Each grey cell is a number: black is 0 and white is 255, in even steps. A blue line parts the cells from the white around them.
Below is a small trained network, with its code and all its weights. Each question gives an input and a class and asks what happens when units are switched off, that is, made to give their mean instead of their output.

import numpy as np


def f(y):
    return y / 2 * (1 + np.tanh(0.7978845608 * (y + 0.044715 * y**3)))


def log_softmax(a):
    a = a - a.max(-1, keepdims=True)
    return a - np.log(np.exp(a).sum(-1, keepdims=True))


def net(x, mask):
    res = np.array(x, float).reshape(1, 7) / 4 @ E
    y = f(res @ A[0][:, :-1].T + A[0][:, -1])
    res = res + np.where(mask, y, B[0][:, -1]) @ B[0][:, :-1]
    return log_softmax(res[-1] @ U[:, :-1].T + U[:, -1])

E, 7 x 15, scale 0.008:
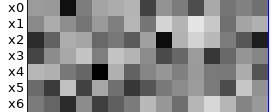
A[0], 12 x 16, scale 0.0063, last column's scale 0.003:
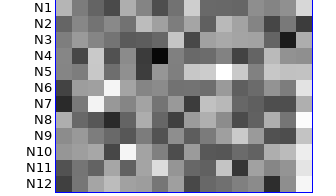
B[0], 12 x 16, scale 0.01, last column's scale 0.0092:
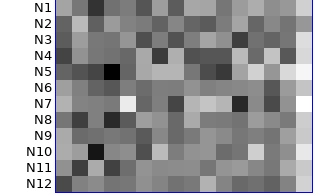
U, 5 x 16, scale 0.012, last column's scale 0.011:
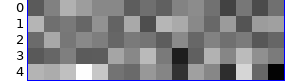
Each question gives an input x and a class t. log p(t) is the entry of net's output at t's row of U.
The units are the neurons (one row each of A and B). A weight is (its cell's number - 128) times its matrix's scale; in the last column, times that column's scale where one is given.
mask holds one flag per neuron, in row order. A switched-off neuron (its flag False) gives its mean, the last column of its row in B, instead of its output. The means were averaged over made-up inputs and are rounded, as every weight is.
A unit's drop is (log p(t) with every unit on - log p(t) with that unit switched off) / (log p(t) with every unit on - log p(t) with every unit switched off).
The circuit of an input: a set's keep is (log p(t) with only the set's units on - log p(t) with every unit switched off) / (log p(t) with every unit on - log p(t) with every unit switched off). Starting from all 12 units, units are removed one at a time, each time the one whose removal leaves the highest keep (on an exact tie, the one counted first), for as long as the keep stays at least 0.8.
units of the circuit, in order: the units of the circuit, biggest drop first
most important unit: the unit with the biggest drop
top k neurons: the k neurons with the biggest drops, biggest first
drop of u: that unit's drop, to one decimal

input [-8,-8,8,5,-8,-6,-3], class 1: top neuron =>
[N7]
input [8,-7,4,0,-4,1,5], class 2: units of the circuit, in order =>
[N7, N5]
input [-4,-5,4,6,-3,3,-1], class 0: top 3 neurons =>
[N4, N10, N5]
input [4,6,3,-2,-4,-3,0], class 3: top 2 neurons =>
[N7, N5]
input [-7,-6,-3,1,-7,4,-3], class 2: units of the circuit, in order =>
[N4, N10, N5]
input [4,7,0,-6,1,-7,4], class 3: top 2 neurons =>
[N7, N5]
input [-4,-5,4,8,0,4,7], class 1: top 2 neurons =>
[N7, N6]
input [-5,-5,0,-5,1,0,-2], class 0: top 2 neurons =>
[N5, N10]
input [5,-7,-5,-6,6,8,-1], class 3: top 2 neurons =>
[N4, N7]
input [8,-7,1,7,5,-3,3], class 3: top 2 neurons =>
[N7, N11]
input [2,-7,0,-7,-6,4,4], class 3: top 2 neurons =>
[N7, N4]
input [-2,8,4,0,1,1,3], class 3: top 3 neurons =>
[N5, N10, N1]
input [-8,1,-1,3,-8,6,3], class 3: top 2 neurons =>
[N4, N5]
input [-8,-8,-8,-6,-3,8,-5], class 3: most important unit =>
N4
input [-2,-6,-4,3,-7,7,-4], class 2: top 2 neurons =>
[N4, N5]
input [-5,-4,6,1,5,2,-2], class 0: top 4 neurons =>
[N4, N10, N5, N1]
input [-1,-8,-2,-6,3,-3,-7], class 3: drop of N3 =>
0.2
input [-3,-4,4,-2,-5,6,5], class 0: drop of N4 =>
0.3
